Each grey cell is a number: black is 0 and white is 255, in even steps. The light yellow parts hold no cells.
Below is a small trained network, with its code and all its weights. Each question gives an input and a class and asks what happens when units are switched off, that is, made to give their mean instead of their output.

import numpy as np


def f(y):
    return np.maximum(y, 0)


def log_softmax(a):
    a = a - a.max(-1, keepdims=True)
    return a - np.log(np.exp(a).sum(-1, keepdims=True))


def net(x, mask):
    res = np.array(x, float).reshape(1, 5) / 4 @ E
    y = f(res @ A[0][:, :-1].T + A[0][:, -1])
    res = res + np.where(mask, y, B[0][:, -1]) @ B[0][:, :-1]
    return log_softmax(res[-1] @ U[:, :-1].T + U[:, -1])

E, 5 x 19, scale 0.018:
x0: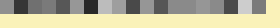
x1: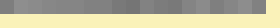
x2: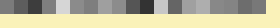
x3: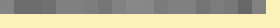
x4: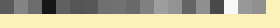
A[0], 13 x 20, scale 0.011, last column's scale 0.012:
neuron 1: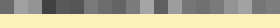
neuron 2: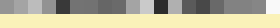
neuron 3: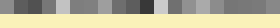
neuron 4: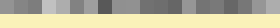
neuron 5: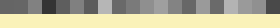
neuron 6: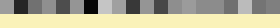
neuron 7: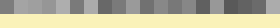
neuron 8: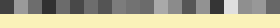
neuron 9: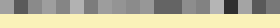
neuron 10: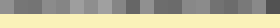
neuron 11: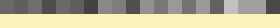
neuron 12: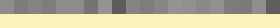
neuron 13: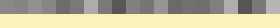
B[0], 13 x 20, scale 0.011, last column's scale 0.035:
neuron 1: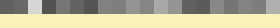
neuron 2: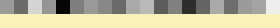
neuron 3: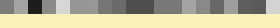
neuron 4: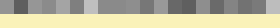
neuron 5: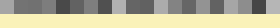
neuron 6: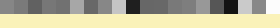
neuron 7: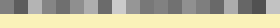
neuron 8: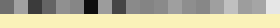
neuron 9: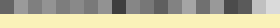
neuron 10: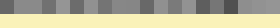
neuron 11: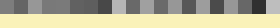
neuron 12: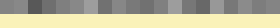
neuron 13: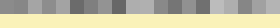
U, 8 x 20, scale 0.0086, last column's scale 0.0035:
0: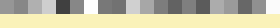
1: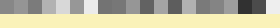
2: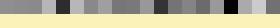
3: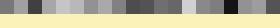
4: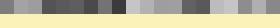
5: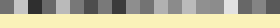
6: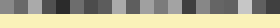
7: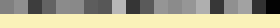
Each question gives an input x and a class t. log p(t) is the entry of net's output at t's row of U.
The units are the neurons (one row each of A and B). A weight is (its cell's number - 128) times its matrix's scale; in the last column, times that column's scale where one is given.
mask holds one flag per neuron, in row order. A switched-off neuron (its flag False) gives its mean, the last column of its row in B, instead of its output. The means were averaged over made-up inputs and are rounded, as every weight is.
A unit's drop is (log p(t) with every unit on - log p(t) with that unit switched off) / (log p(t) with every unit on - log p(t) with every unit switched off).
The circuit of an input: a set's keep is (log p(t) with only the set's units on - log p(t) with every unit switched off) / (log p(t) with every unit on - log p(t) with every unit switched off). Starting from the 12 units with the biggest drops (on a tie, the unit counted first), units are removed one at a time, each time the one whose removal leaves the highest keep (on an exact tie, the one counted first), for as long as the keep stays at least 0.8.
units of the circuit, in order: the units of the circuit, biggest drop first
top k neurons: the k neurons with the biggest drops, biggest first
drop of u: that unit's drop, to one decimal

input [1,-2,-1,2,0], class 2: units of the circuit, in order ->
neuron 11
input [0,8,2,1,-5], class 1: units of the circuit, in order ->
neuron 6; neuron 2
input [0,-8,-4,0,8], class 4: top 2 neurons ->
neuron 8; neuron 6
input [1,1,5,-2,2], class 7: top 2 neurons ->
neuron 9; neuron 13
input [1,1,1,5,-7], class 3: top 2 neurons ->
neuron 2; neuron 9
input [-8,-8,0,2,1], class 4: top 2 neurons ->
neuron 3; neuron 8
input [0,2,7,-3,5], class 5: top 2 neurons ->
neuron 6; neuron 8
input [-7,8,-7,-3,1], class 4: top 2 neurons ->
neuron 1; neuron 8
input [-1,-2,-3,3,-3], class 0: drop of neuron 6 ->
0.7
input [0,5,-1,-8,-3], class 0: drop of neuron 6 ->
1.1
